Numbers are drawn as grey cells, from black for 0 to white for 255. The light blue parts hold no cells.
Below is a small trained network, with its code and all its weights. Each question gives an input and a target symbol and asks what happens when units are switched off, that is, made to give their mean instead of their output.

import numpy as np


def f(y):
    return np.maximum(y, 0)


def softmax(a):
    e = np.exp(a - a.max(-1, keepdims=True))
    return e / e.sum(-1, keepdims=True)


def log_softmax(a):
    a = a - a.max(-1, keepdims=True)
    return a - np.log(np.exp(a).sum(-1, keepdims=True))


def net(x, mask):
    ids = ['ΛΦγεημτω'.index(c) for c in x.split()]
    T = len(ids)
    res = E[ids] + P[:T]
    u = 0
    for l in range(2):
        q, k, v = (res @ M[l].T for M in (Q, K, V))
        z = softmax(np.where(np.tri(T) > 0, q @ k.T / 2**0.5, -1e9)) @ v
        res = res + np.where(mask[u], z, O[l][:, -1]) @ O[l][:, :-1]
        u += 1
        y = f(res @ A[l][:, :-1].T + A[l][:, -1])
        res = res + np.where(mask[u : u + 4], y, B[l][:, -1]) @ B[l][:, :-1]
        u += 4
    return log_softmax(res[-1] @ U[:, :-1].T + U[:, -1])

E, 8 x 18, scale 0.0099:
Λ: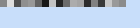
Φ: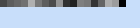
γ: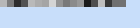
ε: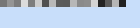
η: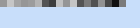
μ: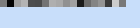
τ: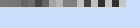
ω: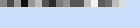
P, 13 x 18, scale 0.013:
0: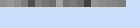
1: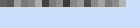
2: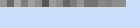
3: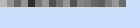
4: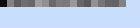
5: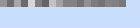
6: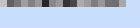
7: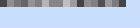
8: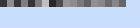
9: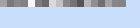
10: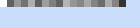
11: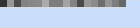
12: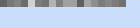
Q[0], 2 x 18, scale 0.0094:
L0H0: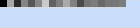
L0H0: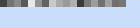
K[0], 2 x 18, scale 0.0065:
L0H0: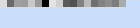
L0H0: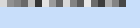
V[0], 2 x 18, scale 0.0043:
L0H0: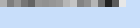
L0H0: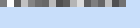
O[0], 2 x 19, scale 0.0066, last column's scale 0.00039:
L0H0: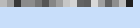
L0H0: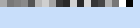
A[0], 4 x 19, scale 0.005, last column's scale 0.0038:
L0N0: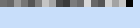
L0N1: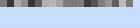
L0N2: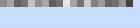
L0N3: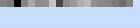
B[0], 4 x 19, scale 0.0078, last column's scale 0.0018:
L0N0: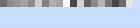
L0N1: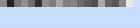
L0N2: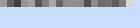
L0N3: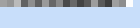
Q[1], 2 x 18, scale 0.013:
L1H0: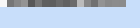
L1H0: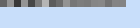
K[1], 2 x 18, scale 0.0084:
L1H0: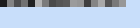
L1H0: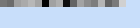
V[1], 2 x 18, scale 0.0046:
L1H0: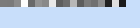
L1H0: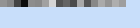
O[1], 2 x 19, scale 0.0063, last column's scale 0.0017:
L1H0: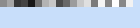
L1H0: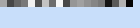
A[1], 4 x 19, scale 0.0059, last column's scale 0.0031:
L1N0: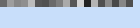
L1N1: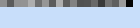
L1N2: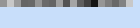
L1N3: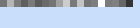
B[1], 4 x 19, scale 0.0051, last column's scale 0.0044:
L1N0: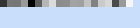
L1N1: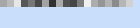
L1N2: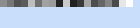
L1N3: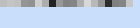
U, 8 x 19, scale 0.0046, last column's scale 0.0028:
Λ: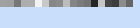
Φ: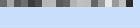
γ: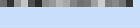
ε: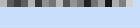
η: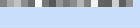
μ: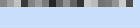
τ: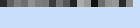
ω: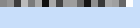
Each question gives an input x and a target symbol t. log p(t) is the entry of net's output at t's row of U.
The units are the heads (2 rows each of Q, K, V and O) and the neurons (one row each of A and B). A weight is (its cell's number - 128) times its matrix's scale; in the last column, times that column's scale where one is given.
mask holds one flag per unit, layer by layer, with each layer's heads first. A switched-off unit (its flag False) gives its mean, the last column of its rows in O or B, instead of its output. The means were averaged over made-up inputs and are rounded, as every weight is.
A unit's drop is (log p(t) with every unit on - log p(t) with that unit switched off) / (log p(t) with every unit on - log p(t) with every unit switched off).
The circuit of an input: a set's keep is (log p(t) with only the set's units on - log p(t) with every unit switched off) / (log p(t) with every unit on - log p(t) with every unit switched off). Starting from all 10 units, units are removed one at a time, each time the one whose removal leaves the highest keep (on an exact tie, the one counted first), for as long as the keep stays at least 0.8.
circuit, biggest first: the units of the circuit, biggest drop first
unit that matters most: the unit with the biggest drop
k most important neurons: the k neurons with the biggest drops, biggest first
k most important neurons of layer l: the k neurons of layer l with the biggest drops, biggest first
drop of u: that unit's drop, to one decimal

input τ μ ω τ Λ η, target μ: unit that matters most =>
L1N1
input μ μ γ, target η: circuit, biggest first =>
(L0H0 L1N3 L1H0)
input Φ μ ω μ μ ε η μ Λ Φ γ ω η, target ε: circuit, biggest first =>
(L1H0 L0N2)
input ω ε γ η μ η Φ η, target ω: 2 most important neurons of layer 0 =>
(L0N2 L0N0)
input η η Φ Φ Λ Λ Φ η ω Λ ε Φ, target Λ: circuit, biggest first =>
(L0H0 L0N0)
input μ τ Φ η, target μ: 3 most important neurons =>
(L1N1 L1N2 L0N0)
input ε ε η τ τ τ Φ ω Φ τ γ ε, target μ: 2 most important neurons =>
(L1N1 L0N3)
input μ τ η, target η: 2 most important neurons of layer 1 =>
(L1N3 L1N0)
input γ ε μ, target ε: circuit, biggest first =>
(L1H0 L1N0)
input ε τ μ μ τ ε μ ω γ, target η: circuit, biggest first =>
(L1N3 L0H0 L1H0)
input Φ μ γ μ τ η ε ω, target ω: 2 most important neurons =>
(L0N2 L1N1)
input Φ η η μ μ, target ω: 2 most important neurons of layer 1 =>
(L1N1 L1N0)
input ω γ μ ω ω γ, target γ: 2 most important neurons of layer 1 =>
(L1N0 L1N1)
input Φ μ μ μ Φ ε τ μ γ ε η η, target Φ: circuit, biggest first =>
(L1H0)
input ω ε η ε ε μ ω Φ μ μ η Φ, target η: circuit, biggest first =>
(L0H0 L1N3 L1H0)
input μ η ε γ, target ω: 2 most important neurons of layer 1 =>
(L1N1 L1N3)
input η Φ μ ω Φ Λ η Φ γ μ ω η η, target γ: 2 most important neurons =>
(L1N0 L0N2)
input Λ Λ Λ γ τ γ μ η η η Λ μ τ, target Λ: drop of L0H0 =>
1.3
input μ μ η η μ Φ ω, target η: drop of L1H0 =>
0.3
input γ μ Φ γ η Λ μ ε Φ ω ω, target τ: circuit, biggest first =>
(L0H0)
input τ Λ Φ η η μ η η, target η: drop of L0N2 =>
-0.1
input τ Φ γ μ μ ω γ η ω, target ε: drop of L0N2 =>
0.1
